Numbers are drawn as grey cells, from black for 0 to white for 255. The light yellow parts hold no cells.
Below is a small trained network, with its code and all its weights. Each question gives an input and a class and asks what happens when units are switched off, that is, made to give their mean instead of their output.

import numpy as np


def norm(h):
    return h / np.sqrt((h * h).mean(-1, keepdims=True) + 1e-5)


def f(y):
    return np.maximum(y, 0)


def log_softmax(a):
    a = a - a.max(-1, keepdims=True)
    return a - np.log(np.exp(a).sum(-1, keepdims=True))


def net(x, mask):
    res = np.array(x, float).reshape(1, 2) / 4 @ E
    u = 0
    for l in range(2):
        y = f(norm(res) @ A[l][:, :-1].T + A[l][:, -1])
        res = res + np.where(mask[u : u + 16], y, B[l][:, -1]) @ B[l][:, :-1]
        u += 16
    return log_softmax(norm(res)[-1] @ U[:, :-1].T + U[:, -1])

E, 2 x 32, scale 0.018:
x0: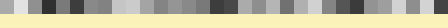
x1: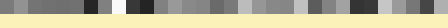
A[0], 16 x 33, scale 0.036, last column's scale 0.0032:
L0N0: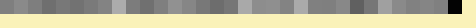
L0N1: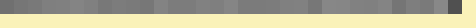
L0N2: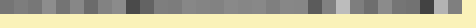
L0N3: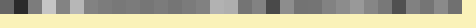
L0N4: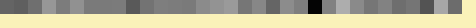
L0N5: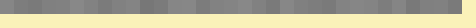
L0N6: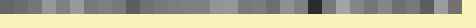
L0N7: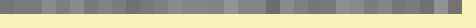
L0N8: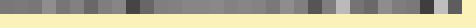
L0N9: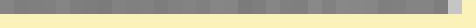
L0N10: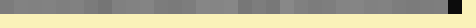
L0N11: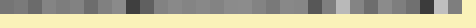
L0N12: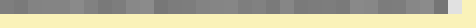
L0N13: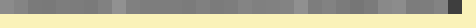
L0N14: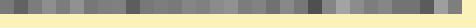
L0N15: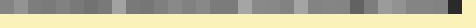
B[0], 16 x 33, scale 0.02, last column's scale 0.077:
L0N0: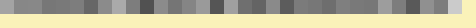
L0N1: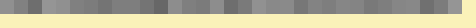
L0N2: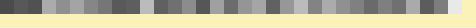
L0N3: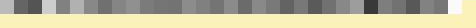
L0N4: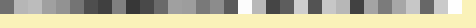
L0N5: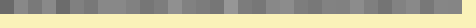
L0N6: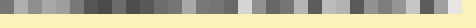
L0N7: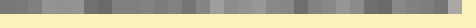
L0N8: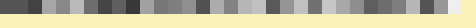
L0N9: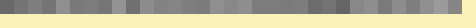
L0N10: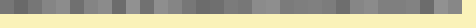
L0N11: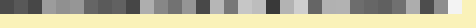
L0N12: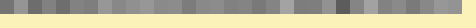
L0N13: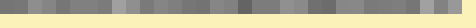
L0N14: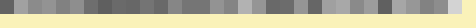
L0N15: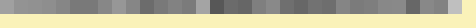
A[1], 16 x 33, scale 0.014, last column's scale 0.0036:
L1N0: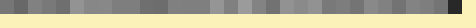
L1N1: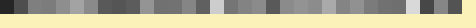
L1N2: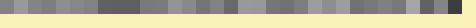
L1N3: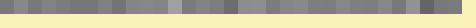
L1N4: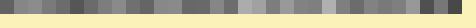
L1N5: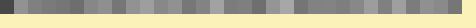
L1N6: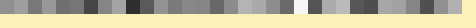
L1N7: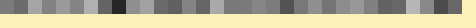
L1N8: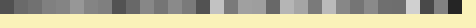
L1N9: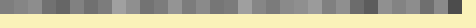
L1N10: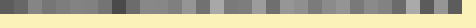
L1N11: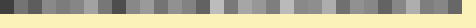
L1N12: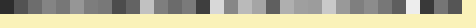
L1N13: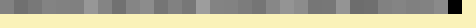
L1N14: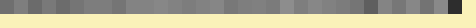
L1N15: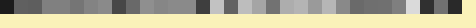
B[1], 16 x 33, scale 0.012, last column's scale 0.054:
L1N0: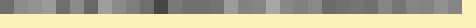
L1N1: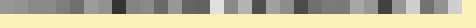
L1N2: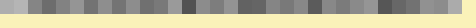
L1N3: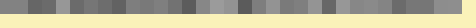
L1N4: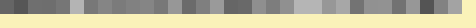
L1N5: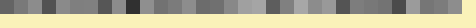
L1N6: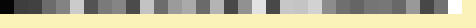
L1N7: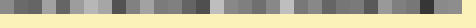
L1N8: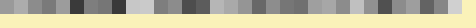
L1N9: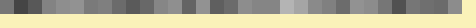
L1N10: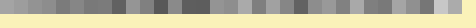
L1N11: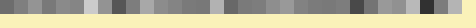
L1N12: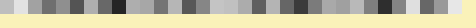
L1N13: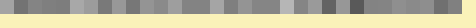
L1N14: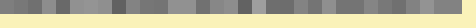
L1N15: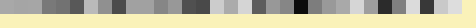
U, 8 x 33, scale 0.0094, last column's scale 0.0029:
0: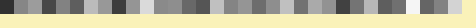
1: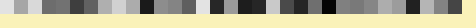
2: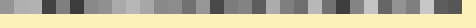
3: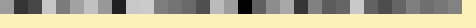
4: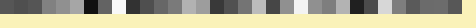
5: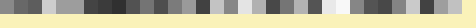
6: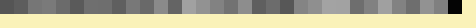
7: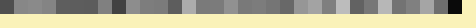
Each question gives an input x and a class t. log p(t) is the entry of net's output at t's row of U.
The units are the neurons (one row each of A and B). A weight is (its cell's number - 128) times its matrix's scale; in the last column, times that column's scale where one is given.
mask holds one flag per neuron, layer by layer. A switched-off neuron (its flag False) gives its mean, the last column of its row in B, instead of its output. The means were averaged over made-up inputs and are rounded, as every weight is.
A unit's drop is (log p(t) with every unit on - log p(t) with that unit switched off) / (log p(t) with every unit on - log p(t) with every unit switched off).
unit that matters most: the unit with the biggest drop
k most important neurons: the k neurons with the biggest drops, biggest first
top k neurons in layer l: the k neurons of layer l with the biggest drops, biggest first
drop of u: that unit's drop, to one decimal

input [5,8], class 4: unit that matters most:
L0N0
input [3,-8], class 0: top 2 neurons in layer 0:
[L0N3 L0N0]
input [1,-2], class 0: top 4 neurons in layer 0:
[L0N0 L0N3 L0N15 L0N4]
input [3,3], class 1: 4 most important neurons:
[L0N11 L0N8 L0N4 L0N2]
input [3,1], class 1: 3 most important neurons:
[L0N11 L0N8 L0N4]
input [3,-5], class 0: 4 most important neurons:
[L0N0 L0N3 L0N15 L0N4]
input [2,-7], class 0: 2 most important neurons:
[L0N3 L0N0]
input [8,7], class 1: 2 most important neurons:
[L0N11 L0N8]
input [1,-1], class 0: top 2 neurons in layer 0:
[L0N0 L0N15]
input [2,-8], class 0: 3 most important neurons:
[L0N3 L0N0 L0N15]
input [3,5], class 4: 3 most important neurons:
[L0N0 L0N15 L0N4]
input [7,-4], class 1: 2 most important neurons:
[L0N6 L0N4]
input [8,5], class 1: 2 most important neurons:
[L0N11 L0N8]
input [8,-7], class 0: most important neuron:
[L0N0]
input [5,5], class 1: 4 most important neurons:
[L0N11 L0N8 L0N4 L0N2]
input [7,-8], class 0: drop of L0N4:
0.2
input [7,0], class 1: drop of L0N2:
0.6
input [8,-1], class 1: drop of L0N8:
0.8
